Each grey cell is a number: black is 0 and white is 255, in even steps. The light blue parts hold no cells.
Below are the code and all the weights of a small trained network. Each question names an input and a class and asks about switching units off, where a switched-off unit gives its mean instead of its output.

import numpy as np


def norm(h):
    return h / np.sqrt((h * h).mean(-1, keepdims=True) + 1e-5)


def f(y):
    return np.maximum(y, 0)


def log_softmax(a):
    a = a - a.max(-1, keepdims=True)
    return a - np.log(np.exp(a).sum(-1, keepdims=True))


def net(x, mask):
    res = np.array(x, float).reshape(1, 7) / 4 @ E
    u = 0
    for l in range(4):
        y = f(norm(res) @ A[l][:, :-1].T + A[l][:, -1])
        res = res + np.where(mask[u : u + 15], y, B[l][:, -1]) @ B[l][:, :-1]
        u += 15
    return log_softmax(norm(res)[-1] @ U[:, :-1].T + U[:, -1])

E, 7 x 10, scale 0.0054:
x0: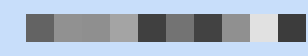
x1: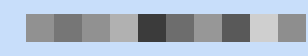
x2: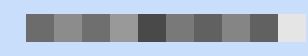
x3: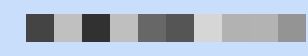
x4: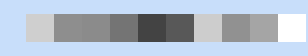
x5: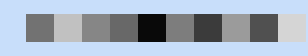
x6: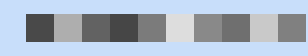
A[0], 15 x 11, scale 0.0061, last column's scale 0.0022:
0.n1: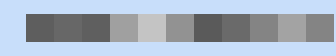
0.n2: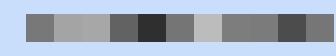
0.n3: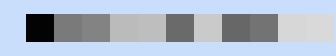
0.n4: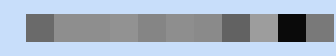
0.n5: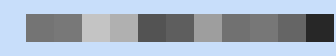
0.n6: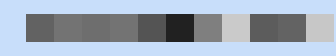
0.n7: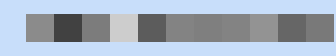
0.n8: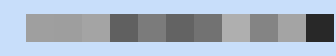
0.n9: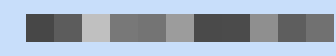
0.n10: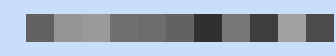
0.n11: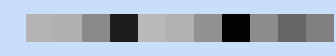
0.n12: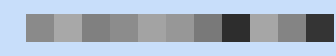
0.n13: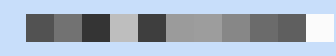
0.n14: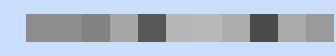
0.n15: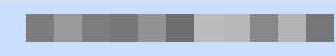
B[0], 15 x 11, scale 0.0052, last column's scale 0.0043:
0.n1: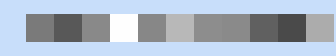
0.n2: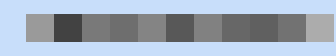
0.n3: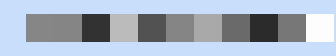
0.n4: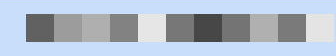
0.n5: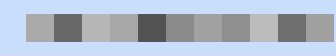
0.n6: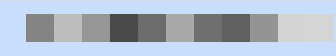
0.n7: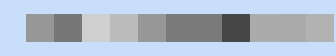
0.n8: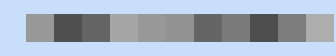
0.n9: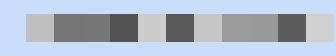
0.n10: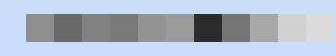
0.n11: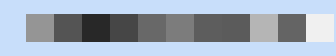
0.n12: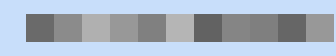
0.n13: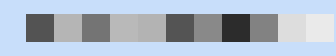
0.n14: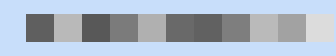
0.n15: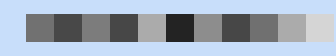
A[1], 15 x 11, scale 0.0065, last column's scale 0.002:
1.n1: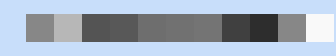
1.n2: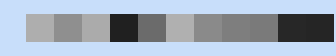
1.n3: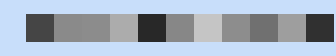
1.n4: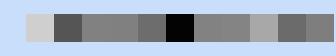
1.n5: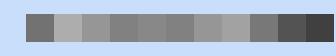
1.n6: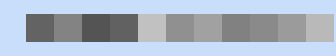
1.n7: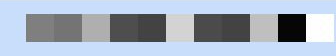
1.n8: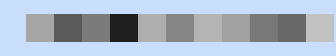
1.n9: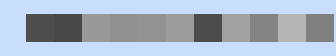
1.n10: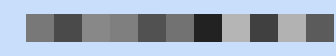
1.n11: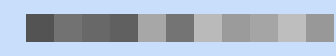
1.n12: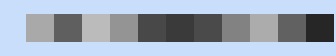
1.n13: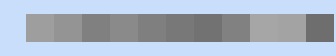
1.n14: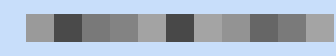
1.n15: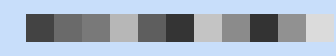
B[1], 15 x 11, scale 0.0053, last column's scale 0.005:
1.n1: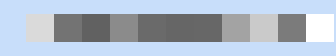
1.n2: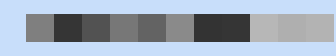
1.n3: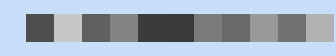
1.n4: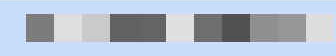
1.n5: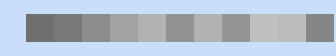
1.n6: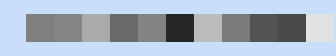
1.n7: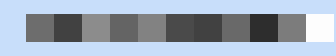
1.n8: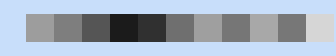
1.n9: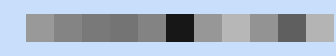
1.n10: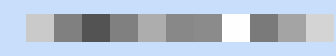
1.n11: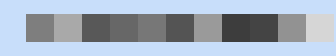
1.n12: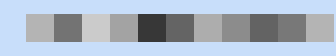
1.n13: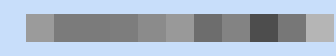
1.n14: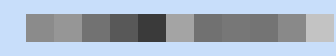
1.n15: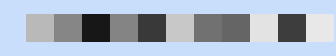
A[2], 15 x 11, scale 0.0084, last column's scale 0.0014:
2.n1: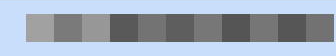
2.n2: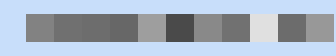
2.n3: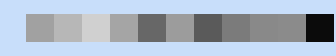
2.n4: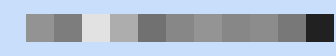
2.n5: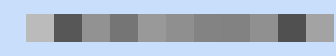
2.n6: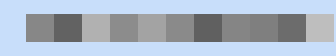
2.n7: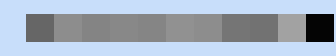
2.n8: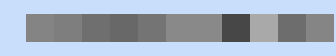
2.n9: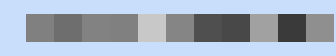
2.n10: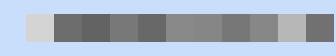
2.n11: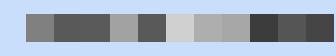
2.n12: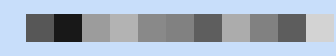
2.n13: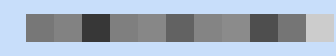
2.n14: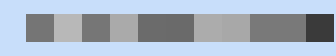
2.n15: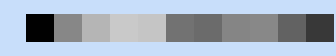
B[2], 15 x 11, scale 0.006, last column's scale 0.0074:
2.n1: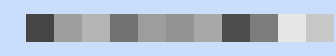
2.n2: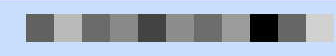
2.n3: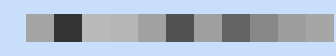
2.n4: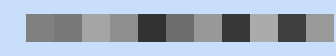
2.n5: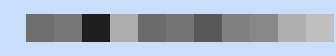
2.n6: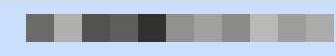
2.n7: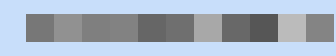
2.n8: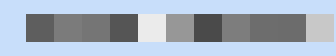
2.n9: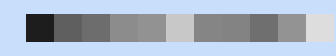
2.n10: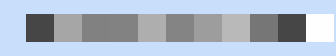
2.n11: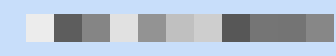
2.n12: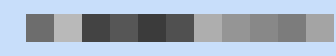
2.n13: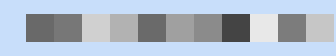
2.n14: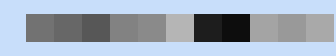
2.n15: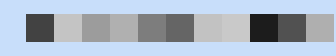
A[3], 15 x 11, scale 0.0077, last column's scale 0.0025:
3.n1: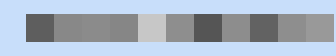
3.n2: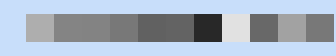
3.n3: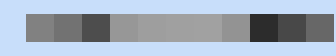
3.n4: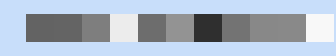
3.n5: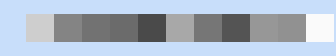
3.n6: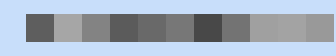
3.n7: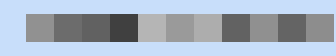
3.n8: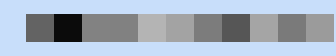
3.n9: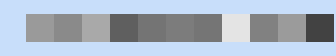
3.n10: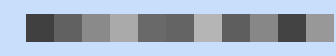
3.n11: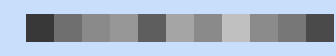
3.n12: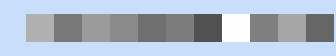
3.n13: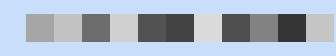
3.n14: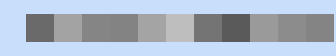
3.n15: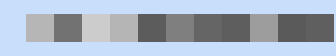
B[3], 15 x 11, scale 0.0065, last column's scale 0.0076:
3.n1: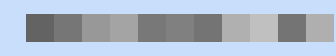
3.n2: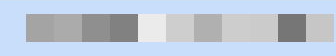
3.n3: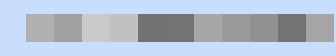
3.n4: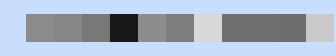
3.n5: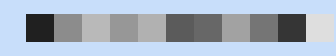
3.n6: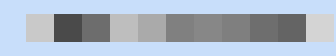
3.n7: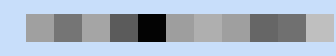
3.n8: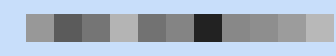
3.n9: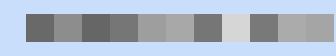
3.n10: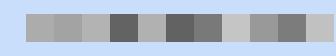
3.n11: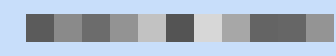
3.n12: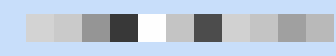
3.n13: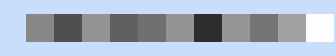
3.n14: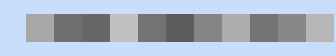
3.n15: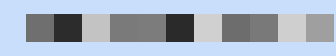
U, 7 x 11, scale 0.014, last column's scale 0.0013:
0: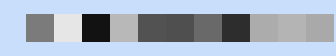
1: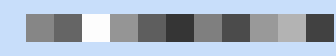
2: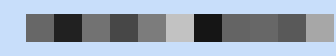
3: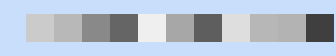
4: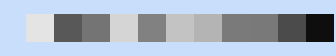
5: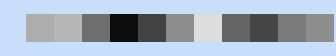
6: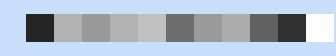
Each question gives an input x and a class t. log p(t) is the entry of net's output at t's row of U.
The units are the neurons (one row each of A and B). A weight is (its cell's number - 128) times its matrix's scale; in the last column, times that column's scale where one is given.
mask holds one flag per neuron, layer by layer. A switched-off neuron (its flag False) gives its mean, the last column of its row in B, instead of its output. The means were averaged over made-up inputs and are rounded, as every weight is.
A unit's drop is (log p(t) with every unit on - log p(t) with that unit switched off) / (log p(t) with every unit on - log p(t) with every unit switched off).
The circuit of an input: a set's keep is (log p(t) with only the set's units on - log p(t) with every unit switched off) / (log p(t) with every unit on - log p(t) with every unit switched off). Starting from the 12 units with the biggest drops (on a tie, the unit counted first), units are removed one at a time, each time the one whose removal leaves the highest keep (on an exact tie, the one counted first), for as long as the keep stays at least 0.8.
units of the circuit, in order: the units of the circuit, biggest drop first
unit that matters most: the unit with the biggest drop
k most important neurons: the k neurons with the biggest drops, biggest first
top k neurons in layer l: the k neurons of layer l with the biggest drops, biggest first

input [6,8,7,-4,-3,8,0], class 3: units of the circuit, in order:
1.n10, 3.n2
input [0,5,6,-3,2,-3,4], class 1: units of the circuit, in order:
3.n12
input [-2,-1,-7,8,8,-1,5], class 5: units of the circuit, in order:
0.n15, 3.n7, 1.n6
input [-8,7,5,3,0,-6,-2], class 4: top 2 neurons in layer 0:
0.n3, 0.n1
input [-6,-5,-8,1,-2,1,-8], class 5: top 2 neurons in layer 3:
3.n7, 3.n6
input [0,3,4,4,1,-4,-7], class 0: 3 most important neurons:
0.n3, 1.n15, 0.n13
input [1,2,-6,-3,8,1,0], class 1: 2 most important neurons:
1.n4, 1.n12
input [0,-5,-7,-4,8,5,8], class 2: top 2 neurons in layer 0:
0.n11, 0.n13
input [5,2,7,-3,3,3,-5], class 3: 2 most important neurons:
1.n10, 3.n12
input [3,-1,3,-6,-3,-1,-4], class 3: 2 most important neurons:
0.n10, 1.n10
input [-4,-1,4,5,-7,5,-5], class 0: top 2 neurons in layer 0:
0.n13, 0.n3
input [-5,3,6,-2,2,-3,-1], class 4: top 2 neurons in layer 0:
0.n3, 0.n13
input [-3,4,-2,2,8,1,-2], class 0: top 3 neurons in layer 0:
0.n9, 0.n14, 0.n11
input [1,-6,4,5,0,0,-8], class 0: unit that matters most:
0.n3
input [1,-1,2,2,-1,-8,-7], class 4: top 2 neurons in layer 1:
1.n15, 1.n14
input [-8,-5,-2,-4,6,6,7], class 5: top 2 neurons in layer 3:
3.n7, 3.n12
